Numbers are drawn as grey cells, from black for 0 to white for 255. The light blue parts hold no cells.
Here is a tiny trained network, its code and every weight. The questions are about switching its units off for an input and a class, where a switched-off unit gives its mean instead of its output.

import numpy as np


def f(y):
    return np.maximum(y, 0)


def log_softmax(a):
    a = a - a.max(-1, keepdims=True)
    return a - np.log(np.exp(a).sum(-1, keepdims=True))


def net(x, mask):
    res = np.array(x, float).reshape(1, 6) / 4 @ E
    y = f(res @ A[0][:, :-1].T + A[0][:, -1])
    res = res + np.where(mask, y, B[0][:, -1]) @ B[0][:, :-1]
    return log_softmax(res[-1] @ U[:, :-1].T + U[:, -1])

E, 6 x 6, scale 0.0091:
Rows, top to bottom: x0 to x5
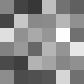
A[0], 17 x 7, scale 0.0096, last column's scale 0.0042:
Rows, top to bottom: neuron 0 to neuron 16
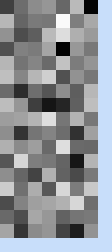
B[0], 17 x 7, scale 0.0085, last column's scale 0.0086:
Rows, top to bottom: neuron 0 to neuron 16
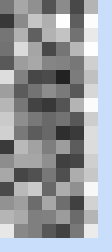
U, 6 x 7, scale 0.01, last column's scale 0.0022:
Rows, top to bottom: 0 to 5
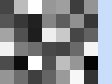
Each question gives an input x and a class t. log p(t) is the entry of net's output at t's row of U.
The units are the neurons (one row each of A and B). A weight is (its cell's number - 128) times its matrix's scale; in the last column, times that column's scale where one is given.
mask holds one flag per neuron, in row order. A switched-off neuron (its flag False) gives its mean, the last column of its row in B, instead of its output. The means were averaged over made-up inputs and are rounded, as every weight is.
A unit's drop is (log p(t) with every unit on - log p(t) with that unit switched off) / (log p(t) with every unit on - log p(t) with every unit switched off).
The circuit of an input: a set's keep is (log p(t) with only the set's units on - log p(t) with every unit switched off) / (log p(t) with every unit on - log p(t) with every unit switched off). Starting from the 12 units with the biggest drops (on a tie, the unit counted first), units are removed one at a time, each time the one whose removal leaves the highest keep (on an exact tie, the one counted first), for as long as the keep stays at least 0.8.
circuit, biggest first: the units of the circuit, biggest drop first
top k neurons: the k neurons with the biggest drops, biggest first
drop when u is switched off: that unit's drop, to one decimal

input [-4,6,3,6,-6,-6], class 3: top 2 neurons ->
neuron 1; neuron 8
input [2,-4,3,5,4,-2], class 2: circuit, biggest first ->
neuron 2; neuron 3
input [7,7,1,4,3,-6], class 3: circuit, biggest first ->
neuron 1
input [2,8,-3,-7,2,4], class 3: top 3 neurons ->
neuron 1; neuron 13; neuron 10
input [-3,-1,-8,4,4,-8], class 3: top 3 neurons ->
neuron 1; neuron 5; neuron 13
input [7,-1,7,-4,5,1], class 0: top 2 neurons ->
neuron 13; neuron 1
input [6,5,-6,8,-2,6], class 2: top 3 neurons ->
neuron 2; neuron 7; neuron 14
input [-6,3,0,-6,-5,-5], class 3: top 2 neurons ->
neuron 1; neuron 7
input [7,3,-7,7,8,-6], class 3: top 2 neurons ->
neuron 1; neuron 5
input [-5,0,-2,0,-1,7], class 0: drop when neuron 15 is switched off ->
-0.1
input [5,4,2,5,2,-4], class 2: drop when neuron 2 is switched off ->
0.2
